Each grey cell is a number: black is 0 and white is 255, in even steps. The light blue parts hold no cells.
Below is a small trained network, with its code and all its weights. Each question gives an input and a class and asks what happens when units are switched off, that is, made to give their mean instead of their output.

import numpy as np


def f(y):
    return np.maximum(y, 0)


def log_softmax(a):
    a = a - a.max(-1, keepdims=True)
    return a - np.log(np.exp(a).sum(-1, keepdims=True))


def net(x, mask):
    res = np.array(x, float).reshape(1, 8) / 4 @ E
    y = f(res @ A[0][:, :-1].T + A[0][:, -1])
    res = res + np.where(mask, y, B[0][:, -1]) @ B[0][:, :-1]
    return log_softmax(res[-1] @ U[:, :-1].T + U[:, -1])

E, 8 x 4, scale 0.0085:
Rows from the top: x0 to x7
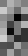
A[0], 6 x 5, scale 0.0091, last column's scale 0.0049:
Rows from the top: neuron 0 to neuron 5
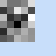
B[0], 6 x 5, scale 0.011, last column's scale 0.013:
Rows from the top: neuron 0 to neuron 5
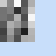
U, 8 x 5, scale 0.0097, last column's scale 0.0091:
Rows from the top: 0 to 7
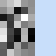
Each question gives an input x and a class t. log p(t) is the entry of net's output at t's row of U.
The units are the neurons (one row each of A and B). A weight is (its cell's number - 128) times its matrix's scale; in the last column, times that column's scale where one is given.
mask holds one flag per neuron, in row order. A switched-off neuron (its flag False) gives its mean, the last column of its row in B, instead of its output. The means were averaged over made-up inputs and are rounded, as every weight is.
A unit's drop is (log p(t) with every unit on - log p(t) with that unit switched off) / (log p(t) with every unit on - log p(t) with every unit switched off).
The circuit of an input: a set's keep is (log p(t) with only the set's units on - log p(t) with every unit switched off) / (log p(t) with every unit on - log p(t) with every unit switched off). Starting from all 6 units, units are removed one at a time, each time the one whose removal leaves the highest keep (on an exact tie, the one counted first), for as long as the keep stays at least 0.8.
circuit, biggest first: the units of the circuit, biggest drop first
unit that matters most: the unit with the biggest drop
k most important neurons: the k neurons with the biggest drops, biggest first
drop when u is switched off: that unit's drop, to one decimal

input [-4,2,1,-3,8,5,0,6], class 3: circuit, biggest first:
neuron 0; neuron 1
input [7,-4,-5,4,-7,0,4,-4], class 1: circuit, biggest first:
neuron 1; neuron 4
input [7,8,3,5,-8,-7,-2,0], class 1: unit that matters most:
neuron 4
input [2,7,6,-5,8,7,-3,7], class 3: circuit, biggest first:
neuron 2; neuron 0
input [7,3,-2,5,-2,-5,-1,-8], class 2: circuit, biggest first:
neuron 5; neuron 2
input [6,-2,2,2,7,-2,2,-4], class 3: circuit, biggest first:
neuron 4; neuron 1
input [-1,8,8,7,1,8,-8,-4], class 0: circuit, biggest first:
neuron 3; neuron 0
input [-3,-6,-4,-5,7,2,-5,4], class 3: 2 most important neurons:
neuron 4; neuron 1
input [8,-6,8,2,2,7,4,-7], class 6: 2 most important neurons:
neuron 2; neuron 3
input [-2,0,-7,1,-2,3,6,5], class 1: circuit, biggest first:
neuron 1; neuron 2; neuron 0
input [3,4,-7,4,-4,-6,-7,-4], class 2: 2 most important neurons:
neuron 5; neuron 3
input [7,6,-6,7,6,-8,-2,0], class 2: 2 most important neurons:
neuron 5; neuron 2
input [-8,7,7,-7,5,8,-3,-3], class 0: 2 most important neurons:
neuron 3; neuron 0
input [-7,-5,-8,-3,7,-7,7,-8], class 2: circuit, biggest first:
neuron 5
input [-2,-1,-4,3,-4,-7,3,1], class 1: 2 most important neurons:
neuron 1; neuron 4
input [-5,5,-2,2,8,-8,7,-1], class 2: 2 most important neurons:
neuron 5; neuron 4
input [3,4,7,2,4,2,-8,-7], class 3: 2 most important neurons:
neuron 2; neuron 0
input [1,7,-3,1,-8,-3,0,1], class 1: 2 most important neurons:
neuron 4; neuron 1
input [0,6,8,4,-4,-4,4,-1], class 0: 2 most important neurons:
neuron 1; neuron 5
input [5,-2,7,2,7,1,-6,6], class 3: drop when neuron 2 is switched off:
0.2
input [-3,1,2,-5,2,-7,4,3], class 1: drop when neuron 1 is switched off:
0.2
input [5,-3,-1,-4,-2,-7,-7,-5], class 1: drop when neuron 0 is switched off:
0.1
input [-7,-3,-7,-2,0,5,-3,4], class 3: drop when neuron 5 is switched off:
0.2
